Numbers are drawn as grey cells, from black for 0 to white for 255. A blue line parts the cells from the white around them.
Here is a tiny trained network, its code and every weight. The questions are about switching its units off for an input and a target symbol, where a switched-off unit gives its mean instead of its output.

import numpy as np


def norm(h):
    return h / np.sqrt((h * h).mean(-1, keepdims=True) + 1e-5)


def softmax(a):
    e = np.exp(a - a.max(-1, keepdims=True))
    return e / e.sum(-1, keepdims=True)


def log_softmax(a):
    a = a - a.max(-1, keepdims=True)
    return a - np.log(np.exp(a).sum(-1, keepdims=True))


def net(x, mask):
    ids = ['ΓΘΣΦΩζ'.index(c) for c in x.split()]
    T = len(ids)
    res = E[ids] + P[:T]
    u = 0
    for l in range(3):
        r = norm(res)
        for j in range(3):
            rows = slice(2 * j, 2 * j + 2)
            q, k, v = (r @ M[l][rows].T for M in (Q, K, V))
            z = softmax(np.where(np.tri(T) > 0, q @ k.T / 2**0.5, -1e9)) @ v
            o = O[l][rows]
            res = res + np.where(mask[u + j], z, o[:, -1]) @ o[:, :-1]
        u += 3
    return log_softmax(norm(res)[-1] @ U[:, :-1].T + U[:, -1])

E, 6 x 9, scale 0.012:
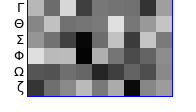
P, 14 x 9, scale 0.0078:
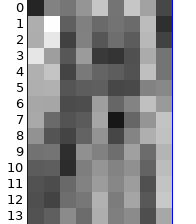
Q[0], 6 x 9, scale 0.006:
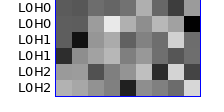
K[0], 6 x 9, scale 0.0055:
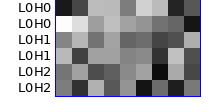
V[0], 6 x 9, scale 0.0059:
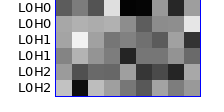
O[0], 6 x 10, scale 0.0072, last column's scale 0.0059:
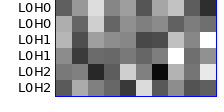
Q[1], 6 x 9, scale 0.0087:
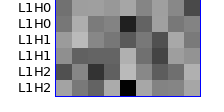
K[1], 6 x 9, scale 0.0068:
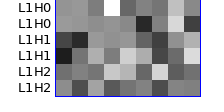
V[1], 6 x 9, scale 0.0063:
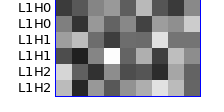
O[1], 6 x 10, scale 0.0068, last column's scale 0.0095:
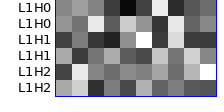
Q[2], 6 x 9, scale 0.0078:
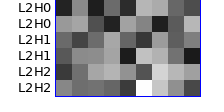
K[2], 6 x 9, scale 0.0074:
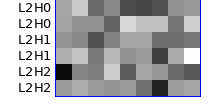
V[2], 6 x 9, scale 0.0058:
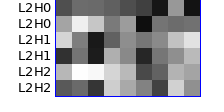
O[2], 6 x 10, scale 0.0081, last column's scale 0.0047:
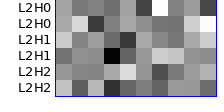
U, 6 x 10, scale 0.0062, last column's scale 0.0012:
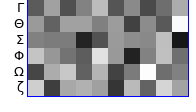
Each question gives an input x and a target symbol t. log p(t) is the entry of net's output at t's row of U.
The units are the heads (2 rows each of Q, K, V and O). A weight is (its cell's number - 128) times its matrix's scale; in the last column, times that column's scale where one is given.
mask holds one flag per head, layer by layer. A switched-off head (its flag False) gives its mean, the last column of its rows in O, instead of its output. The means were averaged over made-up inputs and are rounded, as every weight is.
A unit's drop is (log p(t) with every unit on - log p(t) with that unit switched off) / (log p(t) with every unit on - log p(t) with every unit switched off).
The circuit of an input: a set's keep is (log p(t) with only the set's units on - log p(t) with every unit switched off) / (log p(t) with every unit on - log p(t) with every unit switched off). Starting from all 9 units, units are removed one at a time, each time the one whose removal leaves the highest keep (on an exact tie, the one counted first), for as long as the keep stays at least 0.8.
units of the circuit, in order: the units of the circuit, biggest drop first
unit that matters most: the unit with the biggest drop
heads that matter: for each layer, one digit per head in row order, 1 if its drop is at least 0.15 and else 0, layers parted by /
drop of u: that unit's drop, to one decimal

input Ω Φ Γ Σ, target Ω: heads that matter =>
110 / 000 / 010
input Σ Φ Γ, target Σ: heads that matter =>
100 / 000 / 010
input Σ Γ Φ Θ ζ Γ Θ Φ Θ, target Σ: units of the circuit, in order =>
[L0H0 L2H1 L2H2 L1H0]
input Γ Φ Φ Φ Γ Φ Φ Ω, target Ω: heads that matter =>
110 / 000 / 000
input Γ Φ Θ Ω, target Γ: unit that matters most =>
L1H0
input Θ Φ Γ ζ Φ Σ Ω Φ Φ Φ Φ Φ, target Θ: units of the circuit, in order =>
[L0H2 L2H0 L1H2 L1H1]
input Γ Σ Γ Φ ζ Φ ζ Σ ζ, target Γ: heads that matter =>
011 / 101 / 011
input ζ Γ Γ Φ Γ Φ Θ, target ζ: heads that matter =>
000 / 011 / 000
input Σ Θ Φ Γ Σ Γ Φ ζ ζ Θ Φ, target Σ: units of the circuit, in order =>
[L0H0 L2H1 L2H2]
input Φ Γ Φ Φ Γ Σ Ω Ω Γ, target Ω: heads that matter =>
100 / 000 / 000
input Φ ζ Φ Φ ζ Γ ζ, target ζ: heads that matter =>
000 / 010 / 000
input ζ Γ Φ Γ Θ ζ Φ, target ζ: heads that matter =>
000 / 011 / 000
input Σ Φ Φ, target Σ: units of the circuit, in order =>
[L0H0 L2H1]
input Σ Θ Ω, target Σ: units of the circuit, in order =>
[L2H1]
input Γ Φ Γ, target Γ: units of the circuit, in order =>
[L1H0 L0H1 L2H2 L0H2]
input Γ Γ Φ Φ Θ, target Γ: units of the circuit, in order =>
[L1H0 L0H2 L0H1 L2H2]
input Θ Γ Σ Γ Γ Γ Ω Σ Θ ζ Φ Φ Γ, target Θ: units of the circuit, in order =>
[L0H2 L2H0 L1H2 L1H1]
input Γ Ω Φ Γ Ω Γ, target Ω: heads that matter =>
110 / 000 / 000
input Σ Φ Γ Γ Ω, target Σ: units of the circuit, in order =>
[L0H0 L2H1]
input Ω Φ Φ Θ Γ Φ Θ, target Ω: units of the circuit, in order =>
[L0H0]
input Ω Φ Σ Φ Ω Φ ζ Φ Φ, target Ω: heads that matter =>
110 / 000 / 010
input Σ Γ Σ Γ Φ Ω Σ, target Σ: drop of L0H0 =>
1.1
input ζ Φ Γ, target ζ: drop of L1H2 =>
0.2
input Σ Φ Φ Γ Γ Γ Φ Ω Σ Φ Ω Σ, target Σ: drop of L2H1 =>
0.3
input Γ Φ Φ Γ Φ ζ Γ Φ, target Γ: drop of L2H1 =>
0.3
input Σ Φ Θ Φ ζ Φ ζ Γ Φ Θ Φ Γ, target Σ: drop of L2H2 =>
0.2
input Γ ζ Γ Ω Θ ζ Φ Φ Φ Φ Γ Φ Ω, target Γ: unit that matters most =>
L0H1
